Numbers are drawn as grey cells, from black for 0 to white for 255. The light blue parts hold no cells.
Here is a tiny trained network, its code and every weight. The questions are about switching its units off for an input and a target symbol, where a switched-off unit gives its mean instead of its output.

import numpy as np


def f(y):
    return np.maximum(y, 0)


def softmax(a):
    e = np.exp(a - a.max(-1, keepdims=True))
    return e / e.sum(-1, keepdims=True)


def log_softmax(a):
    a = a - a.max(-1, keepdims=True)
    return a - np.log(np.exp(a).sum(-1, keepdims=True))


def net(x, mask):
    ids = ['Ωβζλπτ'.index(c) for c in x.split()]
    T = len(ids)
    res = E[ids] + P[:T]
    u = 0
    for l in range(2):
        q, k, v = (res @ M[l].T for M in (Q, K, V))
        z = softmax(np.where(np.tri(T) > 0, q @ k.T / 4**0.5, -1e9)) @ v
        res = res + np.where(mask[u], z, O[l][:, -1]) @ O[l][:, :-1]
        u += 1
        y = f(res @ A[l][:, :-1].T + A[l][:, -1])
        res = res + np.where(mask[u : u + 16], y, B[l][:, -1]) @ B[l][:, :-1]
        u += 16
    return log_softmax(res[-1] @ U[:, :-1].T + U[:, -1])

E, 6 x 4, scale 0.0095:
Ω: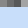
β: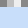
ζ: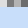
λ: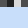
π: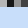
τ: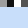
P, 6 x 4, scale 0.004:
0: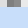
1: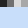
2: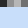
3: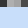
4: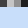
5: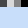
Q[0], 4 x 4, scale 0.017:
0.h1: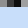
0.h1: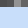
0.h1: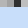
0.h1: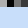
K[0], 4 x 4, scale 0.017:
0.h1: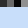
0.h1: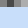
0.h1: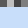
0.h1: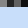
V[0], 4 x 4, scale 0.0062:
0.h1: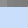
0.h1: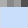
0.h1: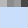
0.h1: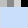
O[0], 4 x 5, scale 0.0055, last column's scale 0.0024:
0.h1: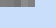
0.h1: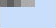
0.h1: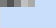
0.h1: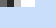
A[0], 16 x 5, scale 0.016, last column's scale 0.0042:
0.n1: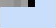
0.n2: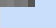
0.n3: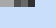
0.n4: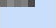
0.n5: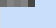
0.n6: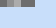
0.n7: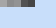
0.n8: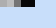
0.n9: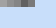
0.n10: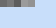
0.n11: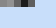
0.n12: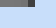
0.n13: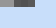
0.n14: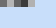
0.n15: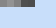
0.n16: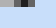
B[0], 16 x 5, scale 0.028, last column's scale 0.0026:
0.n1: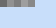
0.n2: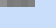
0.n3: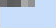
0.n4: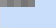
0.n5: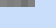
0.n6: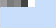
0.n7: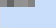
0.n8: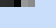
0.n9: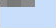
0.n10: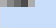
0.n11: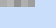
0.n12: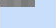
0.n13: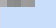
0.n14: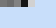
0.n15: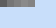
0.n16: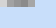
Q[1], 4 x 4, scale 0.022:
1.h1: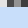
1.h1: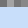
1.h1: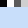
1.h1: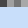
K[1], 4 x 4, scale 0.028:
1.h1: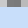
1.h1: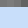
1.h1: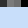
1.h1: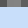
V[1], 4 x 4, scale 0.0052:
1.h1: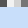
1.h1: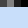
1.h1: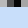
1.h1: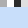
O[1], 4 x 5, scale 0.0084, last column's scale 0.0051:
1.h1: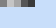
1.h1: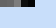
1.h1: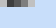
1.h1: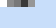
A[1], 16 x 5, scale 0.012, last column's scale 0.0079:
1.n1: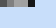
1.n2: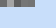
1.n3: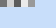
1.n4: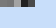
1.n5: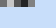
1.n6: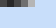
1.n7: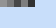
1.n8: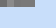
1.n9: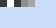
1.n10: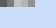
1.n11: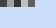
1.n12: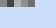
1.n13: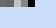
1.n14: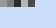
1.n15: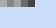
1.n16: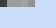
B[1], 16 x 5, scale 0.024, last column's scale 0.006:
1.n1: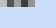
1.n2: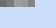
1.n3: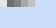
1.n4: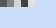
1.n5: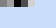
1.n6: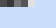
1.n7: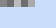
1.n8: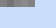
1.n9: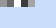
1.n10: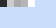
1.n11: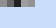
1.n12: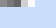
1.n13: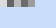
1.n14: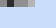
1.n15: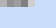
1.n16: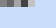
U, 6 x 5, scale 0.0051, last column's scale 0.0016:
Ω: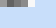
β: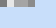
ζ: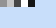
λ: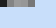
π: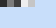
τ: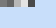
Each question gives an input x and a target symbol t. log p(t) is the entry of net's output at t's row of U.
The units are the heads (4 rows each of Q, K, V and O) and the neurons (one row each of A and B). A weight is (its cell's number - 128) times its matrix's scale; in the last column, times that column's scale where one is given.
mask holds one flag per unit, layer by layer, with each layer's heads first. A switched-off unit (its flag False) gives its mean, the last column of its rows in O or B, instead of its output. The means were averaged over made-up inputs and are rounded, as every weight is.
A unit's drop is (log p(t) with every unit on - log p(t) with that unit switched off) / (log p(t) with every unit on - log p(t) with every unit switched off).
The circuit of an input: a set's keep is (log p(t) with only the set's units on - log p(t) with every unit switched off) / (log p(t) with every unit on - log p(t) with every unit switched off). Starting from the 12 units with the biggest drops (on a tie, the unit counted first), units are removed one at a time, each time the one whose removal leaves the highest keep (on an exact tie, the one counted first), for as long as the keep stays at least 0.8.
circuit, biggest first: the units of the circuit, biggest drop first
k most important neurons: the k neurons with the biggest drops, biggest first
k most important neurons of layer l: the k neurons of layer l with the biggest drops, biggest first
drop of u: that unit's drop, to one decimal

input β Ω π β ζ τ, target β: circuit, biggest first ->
[1.h1; 1.n6]
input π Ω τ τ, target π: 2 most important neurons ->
[0.n14; 1.n12]
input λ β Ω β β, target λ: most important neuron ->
[0.n6]
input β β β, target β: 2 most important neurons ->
[1.n6; 0.n14]
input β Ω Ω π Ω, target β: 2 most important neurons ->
[0.n14; 1.n6]
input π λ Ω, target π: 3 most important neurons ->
[0.n10; 1.n11; 0.n11]
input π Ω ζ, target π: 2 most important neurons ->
[0.n11; 0.n16]
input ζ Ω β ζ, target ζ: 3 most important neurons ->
[0.n14; 1.n4; 1.n6]
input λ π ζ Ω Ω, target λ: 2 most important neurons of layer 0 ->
[0.n16; 0.n11]
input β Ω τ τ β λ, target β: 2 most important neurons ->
[0.n14; 1.n6]
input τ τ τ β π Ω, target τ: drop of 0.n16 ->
-0.1
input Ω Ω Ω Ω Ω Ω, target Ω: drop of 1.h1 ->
0.1
